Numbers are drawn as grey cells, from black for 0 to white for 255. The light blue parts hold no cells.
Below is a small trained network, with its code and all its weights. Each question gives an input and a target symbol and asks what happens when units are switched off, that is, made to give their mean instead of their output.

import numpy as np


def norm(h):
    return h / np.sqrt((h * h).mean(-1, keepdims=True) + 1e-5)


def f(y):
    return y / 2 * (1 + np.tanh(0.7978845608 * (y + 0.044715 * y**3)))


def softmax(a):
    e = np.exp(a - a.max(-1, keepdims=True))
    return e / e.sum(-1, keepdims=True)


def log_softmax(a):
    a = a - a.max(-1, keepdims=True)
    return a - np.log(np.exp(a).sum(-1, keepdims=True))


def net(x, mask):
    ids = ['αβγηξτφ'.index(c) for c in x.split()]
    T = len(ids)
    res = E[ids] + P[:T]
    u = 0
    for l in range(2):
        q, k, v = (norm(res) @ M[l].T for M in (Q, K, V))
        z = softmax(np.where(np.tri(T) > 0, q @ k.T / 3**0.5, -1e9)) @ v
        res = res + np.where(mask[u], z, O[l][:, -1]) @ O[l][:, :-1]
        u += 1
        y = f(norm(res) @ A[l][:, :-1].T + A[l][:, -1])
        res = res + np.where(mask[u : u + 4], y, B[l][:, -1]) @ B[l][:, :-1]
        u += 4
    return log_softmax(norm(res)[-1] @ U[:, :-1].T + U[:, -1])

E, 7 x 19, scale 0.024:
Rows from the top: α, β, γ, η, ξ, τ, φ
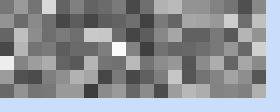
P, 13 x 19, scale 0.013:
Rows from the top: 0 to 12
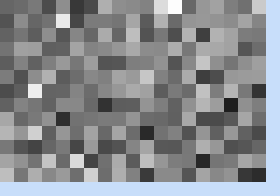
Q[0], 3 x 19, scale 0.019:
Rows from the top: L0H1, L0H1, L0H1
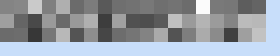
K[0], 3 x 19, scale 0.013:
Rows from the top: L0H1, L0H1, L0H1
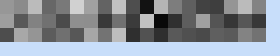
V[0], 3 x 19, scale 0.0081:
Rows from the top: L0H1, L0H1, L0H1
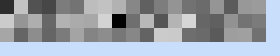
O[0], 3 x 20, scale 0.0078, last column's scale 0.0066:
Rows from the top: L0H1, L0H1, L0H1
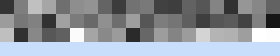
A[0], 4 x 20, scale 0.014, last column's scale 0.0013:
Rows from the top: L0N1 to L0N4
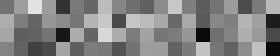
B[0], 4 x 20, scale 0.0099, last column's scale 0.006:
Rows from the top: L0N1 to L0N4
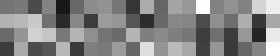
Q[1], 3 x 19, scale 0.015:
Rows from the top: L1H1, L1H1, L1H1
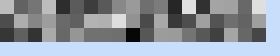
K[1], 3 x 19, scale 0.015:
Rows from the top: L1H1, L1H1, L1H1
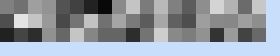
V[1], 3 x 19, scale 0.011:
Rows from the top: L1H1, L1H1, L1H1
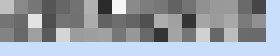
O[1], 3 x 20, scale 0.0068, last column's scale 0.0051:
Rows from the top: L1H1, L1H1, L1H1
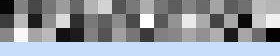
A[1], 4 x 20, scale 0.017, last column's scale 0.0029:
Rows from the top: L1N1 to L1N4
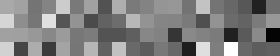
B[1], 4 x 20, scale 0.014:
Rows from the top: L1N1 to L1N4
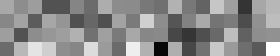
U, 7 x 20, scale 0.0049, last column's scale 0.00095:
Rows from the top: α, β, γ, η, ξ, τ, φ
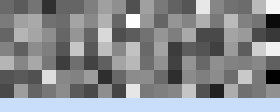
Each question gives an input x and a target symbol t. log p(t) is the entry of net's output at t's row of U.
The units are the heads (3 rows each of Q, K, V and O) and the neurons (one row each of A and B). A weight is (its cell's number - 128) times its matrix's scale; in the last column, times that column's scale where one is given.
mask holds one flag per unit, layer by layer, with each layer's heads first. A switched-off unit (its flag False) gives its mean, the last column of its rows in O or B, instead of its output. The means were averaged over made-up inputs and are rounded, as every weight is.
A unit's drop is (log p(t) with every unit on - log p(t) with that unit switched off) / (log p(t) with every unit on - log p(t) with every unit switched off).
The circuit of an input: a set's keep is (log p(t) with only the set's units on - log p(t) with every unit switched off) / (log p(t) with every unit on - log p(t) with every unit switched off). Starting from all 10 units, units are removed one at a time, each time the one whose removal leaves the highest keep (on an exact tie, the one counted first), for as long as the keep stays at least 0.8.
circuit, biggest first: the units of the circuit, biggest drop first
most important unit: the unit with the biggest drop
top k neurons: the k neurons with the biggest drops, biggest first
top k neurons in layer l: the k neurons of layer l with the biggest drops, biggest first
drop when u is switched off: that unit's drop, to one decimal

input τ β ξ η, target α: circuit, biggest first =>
[L1N4, L0N1]
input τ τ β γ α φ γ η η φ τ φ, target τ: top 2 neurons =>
[L0N3, L1N1]
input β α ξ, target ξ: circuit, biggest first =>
[L0N2, L1N4]
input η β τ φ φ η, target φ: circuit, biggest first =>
[L0H1]
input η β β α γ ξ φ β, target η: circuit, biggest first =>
[L0H1, L1N3]
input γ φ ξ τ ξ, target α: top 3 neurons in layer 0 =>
[L0N4, L0N2, L0N1]
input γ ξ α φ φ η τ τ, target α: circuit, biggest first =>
[L1N4, L1H1]
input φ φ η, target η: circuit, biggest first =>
[L1H1, L1N4]
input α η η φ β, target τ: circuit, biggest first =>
[L0H1, L1N4]
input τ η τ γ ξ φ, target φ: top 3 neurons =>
[L0N3, L1N4, L0N1]
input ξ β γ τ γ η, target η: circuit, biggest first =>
[L1H1, L1N4, L0N3]
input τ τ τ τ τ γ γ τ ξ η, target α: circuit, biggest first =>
[L1H1, L1N4]
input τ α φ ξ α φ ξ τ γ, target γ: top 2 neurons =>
[L1N4, L0N2]
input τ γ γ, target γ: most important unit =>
L0N3
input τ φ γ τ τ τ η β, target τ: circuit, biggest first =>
[L0H1, L1N1]
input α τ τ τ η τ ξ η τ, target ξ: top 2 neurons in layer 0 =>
[L0N3, L0N4]
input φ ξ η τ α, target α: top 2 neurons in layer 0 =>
[L0N4, L0N3]
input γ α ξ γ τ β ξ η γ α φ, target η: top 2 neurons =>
[L1N3, L1N4]
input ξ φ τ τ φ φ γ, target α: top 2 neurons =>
[L1N4, L0N1]
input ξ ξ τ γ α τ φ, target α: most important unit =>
L1H1
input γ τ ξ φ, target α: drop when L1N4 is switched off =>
0.7
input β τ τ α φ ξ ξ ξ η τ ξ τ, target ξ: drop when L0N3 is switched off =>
0.2
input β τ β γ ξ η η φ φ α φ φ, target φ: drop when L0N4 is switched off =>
-0.1
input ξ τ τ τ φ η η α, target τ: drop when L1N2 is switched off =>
0.0
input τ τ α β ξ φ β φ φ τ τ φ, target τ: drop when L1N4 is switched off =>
0.1
